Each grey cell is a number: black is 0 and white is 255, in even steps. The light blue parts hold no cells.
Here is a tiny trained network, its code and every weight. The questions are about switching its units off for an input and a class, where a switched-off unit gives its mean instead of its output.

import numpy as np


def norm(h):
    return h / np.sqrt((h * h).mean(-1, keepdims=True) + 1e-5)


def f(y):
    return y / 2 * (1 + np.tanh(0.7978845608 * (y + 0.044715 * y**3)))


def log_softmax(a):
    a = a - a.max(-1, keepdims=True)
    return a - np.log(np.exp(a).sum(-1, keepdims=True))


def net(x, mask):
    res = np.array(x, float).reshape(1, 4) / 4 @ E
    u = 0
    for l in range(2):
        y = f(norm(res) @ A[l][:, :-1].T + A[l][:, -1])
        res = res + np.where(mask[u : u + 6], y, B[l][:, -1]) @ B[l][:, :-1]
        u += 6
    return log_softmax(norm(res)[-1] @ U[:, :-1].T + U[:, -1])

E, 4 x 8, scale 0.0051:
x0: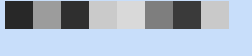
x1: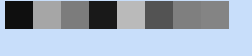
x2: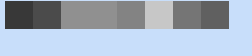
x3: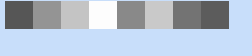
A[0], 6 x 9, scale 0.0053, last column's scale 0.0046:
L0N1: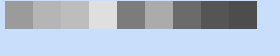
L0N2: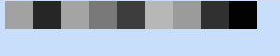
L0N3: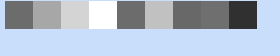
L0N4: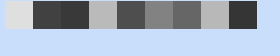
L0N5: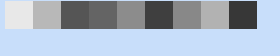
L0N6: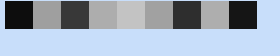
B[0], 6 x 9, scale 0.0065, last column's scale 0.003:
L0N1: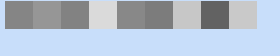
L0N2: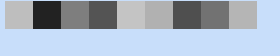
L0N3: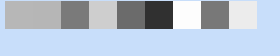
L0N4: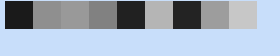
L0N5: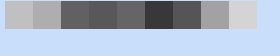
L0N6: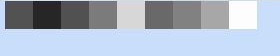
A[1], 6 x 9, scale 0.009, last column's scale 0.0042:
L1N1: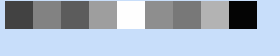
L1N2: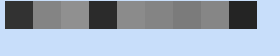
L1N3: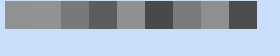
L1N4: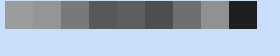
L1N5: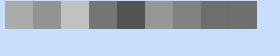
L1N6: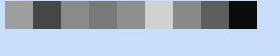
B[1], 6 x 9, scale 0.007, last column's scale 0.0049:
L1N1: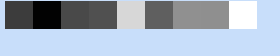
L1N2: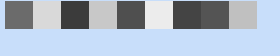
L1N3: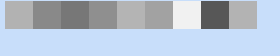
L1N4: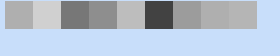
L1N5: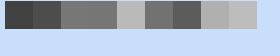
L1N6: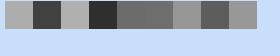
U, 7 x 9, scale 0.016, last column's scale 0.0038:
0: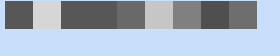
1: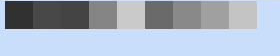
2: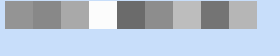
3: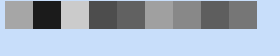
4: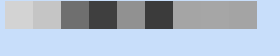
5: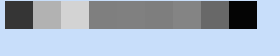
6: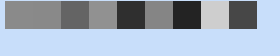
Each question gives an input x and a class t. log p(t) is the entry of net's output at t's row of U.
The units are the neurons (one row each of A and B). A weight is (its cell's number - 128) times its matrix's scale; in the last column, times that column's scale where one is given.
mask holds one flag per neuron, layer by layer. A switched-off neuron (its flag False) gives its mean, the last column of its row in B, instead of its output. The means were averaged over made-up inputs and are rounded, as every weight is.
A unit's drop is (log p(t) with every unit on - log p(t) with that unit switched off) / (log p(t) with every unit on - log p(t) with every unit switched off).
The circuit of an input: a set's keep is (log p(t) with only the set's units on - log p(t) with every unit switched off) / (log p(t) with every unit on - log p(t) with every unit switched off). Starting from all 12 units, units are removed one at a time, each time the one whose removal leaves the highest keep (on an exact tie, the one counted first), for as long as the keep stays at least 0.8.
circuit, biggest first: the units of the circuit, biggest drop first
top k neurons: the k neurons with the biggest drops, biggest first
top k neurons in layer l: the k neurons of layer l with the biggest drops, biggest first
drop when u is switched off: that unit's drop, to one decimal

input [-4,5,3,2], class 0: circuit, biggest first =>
(L1N2)
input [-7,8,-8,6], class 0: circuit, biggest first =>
(L0N3 L1N2)
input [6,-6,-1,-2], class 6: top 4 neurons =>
(L0N4 L1N3 L1N5 L0N2)
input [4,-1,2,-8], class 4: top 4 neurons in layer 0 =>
(L0N5 L0N6 L0N2 L0N1)
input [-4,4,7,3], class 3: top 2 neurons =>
(L1N6 L0N2)
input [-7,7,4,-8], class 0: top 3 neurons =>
(L1N2 L0N3 L0N5)
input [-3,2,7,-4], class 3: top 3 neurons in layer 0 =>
(L0N2 L0N4 L0N5)
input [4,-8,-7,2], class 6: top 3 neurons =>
(L0N4 L1N3 L0N5)
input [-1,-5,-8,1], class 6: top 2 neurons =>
(L0N4 L0N3)
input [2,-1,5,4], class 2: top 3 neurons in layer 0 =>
(L0N3 L0N1 L0N2)
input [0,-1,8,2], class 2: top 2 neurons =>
(L0N3 L1N1)
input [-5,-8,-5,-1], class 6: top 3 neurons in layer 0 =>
(L0N4 L0N5 L0N6)
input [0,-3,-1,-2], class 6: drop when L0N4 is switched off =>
1.2
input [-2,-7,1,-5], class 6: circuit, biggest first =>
(L0N4)
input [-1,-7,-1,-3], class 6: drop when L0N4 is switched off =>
0.3
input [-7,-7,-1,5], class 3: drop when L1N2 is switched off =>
0.3
